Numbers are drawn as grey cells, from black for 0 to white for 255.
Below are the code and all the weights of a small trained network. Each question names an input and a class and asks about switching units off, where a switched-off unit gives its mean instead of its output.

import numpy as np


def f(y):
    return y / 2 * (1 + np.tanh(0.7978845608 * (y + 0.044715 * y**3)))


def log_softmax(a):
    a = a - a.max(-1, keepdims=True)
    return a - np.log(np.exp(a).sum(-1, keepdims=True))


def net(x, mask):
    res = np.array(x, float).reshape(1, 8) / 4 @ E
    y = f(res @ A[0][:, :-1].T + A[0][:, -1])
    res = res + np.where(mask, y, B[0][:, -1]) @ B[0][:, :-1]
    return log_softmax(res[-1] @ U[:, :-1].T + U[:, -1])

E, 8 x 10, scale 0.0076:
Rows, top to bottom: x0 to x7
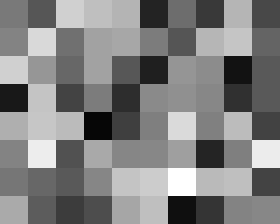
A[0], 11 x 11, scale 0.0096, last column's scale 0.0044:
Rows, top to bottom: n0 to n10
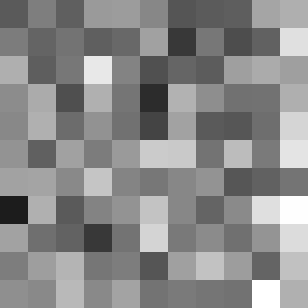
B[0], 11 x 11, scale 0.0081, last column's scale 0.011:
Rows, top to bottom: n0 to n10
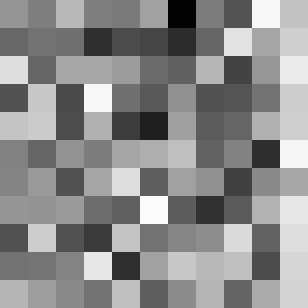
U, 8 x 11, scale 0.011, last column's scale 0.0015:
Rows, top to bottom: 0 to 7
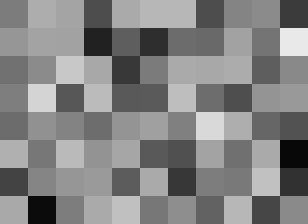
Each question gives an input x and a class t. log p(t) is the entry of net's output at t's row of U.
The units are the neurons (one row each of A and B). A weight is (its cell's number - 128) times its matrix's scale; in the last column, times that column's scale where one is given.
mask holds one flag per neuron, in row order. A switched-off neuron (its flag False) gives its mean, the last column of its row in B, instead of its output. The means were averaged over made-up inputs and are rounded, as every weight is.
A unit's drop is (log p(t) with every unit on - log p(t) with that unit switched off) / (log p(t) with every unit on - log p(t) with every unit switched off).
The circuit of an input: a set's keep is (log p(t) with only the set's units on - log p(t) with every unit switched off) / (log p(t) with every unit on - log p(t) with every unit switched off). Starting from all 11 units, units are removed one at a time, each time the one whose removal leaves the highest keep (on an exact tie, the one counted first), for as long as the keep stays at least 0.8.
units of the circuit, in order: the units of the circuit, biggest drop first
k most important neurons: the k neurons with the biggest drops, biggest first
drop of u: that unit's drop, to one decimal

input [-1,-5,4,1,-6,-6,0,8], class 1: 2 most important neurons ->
(n1; n7)
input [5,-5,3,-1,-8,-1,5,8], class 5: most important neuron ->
(n0)
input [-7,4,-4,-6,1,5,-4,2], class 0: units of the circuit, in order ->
(n8; n7)
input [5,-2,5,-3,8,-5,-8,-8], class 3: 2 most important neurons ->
(n4; n3)
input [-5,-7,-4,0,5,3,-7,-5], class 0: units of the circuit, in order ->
(n7; n3)
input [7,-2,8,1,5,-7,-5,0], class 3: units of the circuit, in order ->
(n4; n3)
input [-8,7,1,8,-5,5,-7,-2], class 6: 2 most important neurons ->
(n0; n7)
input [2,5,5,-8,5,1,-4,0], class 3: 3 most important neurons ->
(n0; n9; n1)
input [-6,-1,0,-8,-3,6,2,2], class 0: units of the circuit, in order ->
(n7; n8)
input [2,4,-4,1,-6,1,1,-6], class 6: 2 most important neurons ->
(n7; n4)
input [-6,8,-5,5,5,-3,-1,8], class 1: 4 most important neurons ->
(n1; n8; n9; n5)
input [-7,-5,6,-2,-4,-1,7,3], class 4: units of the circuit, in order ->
(n8; n4)
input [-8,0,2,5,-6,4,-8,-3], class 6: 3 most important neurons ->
(n0; n7; n1)
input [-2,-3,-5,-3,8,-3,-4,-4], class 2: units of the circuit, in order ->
(n9)
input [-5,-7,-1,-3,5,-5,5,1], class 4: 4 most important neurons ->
(n8; n7; n4; n3)
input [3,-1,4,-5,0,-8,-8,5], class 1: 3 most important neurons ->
(n1; n0; n6)
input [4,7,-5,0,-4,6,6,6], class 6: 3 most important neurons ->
(n0; n7; n8)
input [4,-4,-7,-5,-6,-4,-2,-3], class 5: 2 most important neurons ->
(n2; n10)
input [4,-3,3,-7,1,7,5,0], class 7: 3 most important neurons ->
(n5; n0; n7)
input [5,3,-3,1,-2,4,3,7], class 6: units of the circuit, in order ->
(n0)
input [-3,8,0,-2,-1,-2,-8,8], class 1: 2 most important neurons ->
(n1; n8)
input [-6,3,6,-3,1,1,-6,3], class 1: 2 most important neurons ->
(n1; n9)
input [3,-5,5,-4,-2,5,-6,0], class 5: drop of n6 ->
0.0
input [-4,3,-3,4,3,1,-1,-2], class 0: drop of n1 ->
0.1
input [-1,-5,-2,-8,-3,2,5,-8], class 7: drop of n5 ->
0.2
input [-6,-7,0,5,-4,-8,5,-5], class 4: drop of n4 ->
0.2
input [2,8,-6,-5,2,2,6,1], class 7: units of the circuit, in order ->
(n5)
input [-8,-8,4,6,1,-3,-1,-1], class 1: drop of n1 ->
0.5
